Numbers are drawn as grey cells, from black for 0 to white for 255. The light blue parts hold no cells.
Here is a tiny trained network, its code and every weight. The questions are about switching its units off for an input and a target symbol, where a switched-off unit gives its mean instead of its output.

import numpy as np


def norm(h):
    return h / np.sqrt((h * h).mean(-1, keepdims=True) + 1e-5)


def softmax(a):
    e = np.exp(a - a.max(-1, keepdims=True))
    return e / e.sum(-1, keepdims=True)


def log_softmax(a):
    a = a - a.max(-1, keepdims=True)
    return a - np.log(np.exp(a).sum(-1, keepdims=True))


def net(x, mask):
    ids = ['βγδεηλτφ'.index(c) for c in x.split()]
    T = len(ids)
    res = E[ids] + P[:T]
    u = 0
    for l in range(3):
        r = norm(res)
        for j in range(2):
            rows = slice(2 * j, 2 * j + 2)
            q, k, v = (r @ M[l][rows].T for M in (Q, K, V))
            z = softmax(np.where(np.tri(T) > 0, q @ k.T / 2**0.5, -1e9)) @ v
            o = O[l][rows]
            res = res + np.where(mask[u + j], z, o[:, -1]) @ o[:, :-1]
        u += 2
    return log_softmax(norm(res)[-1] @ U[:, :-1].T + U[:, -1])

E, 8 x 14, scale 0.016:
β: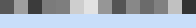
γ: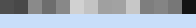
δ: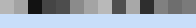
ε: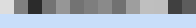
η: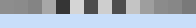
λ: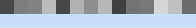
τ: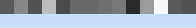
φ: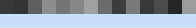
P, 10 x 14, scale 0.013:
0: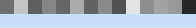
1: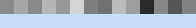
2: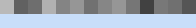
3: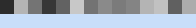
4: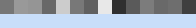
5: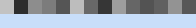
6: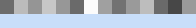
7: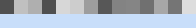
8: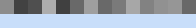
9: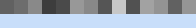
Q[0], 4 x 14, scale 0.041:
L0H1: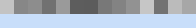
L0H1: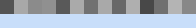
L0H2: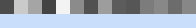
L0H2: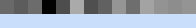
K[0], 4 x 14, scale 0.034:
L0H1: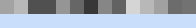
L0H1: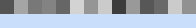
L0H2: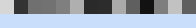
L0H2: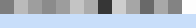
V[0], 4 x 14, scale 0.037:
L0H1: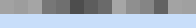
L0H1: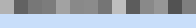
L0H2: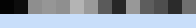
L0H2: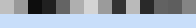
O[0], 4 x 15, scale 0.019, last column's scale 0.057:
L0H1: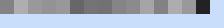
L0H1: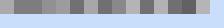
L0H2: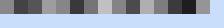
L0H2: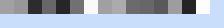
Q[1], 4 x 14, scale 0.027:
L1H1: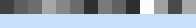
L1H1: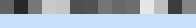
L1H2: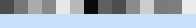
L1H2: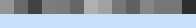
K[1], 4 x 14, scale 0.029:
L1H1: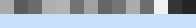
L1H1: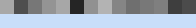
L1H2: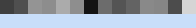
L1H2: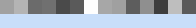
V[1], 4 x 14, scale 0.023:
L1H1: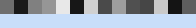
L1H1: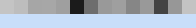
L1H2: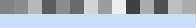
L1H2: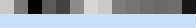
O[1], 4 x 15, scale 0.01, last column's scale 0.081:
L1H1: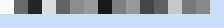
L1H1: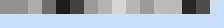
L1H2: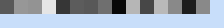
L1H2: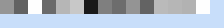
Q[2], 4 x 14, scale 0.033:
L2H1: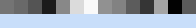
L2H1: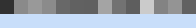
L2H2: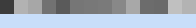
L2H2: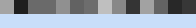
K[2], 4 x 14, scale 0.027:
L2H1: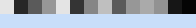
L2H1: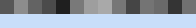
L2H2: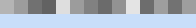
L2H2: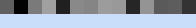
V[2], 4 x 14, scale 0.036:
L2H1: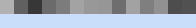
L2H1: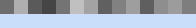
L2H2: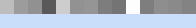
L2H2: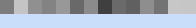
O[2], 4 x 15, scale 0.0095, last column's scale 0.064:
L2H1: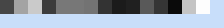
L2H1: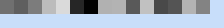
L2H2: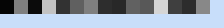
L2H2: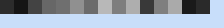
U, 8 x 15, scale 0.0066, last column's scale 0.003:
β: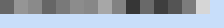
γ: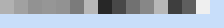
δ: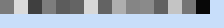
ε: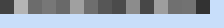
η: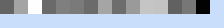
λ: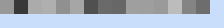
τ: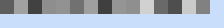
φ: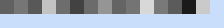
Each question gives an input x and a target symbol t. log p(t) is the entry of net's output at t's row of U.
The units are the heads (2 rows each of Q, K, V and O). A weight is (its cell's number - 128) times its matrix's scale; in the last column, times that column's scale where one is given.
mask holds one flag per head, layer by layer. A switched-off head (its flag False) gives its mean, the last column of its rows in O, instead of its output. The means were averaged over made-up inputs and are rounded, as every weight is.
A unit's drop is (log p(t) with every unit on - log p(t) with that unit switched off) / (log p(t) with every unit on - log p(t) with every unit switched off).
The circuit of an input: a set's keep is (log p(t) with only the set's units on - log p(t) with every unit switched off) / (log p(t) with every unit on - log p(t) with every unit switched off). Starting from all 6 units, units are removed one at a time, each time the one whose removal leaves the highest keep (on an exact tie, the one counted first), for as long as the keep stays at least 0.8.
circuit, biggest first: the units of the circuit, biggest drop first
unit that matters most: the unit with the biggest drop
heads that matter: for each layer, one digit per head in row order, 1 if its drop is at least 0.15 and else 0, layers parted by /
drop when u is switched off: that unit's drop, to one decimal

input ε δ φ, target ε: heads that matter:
01 / 01 / 01
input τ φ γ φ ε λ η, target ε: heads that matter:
01 / 00 / 00
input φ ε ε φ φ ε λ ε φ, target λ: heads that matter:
01 / 10 / 00
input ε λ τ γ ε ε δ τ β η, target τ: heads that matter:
01 / 01 / 00
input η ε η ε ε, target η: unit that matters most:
L0H1
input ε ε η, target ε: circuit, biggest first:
L2H2; L0H2
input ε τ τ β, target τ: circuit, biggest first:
L0H2; L1H2
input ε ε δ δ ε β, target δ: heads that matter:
01 / 00 / 00
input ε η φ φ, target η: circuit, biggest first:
L1H1; L0H2; L0H1; L1H2
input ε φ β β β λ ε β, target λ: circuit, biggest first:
L0H2; L1H1; L1H2
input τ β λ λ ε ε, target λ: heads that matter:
01 / 01 / 00
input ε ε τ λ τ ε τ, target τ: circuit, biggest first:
L1H2; L0H2
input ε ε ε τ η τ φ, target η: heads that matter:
11 / 10 / 00
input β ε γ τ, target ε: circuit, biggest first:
L0H2; L2H2
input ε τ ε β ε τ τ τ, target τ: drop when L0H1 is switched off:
-0.1
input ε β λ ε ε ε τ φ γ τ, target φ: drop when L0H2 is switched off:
1.2
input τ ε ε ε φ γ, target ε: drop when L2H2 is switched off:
0.4
